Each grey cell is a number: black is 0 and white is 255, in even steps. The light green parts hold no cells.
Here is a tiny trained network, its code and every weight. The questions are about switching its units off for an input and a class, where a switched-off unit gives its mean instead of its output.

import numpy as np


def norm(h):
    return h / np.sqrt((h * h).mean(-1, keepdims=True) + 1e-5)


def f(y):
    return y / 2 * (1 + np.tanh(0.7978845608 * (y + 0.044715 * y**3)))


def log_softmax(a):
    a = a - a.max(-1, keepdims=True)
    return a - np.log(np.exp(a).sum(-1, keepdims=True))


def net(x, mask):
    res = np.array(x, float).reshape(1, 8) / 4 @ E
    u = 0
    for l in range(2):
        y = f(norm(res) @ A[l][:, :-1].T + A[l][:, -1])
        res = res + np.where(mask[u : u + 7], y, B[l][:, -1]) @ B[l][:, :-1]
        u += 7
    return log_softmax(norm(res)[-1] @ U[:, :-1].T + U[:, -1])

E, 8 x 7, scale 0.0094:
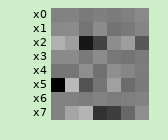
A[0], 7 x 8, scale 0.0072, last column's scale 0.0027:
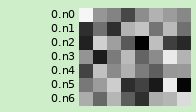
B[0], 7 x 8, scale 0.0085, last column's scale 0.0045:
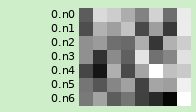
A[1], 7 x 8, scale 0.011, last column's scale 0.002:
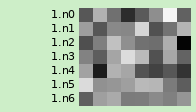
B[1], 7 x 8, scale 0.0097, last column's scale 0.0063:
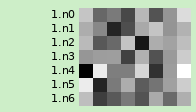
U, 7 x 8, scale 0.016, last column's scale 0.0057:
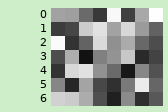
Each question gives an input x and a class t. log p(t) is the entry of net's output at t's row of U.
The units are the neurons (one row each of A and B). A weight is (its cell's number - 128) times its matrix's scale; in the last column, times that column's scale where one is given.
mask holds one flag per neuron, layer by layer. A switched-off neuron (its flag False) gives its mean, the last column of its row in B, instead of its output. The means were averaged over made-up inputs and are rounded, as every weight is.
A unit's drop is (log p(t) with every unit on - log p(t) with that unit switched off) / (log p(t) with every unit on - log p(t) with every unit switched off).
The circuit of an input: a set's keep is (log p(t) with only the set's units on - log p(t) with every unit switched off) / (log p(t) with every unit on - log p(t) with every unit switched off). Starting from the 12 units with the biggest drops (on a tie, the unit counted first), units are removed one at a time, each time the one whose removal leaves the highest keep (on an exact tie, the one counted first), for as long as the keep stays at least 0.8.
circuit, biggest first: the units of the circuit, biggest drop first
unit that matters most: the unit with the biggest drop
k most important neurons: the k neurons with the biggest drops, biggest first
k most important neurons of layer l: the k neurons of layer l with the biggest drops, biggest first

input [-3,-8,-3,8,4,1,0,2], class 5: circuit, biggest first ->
(1.n2)
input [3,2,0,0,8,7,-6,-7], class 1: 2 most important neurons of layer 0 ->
(0.n6; 0.n4)
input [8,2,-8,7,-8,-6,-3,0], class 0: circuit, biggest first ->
(0.n3; 1.n3)
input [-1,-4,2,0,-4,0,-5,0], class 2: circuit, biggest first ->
(0.n6; 1.n5)
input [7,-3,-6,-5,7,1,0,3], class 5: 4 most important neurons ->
(1.n2; 0.n4; 0.n1; 1.n6)
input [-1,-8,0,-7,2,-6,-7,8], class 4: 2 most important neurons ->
(0.n6; 1.n4)
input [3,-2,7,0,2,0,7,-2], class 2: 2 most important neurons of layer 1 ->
(1.n5; 1.n4)
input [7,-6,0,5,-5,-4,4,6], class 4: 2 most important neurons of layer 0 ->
(0.n6; 0.n5)
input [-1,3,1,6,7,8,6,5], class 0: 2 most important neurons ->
(1.n0; 0.n2)
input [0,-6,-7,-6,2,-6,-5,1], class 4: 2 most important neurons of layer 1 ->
(1.n4; 1.n0)
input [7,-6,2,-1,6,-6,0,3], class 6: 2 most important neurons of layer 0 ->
(0.n0; 0.n6)
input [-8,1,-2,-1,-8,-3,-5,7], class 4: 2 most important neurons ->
(1.n4; 0.n6)
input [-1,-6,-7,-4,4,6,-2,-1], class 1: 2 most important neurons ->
(0.n1; 1.n5)
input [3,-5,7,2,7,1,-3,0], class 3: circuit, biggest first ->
(1.n0)
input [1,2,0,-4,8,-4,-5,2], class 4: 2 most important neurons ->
(0.n6; 1.n4)
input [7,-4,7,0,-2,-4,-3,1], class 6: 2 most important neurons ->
(0.n3; 0.n4)
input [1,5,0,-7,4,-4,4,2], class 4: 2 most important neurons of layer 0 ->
(0.n6; 0.n3)
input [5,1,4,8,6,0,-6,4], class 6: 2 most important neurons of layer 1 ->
(1.n4; 1.n3)
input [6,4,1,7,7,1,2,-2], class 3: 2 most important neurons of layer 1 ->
(1.n5; 1.n2)
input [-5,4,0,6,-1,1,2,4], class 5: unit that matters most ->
0.n5
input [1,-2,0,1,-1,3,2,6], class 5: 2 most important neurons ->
(0.n5; 1.n4)
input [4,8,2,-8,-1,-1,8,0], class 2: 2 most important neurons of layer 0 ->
(0.n0; 0.n1)
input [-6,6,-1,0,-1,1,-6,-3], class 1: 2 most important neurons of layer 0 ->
(0.n1; 0.n6)
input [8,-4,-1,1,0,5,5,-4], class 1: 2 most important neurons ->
(0.n4; 0.n6)
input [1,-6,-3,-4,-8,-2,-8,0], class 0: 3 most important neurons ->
(0.n3; 1.n1; 0.n1)
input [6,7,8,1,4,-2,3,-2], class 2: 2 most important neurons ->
(1.n5; 0.n6)
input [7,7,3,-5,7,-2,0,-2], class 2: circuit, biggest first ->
(1.n5)
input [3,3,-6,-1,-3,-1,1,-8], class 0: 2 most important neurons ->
(1.n3; 0.n3)
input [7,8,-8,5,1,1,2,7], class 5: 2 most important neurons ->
(1.n2; 0.n4)
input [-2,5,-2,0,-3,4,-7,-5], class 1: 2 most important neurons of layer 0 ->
(0.n4; 0.n6)
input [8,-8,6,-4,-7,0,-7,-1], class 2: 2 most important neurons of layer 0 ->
(0.n6; 0.n1)
